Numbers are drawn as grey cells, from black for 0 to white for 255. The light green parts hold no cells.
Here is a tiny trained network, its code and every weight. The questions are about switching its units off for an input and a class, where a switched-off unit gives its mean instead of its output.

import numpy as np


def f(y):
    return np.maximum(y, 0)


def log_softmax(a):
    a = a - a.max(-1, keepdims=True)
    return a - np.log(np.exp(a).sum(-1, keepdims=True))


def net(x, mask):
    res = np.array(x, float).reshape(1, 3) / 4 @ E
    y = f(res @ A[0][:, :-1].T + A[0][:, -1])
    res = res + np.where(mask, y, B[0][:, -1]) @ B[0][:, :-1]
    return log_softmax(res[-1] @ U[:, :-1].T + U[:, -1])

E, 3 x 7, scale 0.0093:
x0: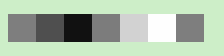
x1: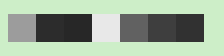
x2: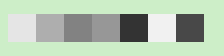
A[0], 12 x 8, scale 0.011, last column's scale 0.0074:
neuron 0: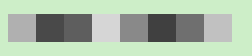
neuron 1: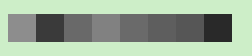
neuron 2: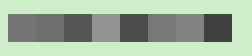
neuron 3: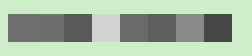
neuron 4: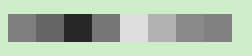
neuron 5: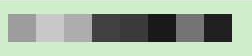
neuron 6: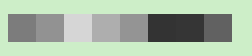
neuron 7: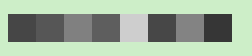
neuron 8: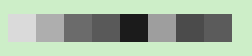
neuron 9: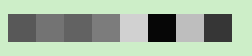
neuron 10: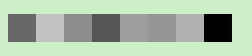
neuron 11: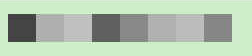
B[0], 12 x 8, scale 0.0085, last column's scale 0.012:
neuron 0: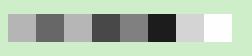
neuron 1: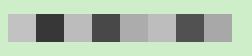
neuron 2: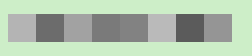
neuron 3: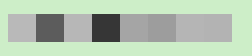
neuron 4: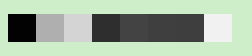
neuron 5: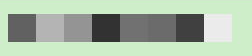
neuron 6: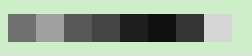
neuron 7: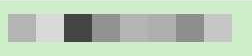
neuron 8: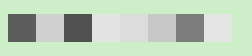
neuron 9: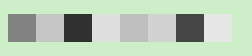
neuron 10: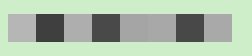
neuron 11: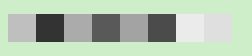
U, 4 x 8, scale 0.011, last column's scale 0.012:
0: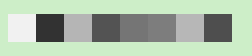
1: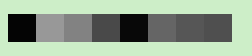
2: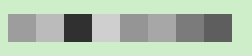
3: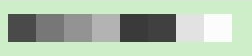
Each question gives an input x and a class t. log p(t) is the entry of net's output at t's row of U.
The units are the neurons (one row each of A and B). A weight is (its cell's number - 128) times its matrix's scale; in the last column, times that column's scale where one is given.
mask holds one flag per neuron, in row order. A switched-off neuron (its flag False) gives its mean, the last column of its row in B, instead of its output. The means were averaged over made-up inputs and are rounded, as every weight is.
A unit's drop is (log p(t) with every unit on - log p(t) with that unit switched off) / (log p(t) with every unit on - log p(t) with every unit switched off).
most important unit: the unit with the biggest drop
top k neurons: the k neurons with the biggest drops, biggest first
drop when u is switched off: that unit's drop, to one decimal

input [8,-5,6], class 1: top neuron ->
[neuron 4]
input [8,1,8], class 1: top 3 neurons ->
[neuron 4; neuron 9; neuron 7]
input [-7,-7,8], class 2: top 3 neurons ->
[neuron 8; neuron 4; neuron 0]
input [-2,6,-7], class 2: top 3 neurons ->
[neuron 9; neuron 7; neuron 11]
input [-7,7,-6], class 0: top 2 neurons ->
[neuron 0; neuron 3]
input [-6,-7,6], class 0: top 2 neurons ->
[neuron 11; neuron 4]
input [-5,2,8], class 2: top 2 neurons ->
[neuron 8; neuron 4]
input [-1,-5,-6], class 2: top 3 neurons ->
[neuron 9; neuron 0; neuron 7]
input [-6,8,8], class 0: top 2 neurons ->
[neuron 0; neuron 9]
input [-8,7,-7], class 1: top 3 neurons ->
[neuron 6; neuron 5; neuron 11]
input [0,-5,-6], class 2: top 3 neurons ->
[neuron 9; neuron 0; neuron 7]
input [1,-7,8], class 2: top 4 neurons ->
[neuron 8; neuron 0; neuron 3; neuron 1]
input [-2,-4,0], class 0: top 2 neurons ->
[neuron 4; neuron 11]
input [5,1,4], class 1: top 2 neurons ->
[neuron 4; neuron 9]
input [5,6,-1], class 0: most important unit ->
neuron 0
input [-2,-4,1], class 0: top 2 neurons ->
[neuron 4; neuron 11]
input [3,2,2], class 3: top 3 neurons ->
[neuron 5; neuron 6; neuron 9]
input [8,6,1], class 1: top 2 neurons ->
[neuron 4; neuron 11]
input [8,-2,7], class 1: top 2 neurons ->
[neuron 4; neuron 9]
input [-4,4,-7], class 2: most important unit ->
neuron 9
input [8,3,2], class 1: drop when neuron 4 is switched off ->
0.6
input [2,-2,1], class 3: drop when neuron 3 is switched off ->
0.2
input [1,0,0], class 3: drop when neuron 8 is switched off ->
0.1
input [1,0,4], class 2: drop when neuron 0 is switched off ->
0.1
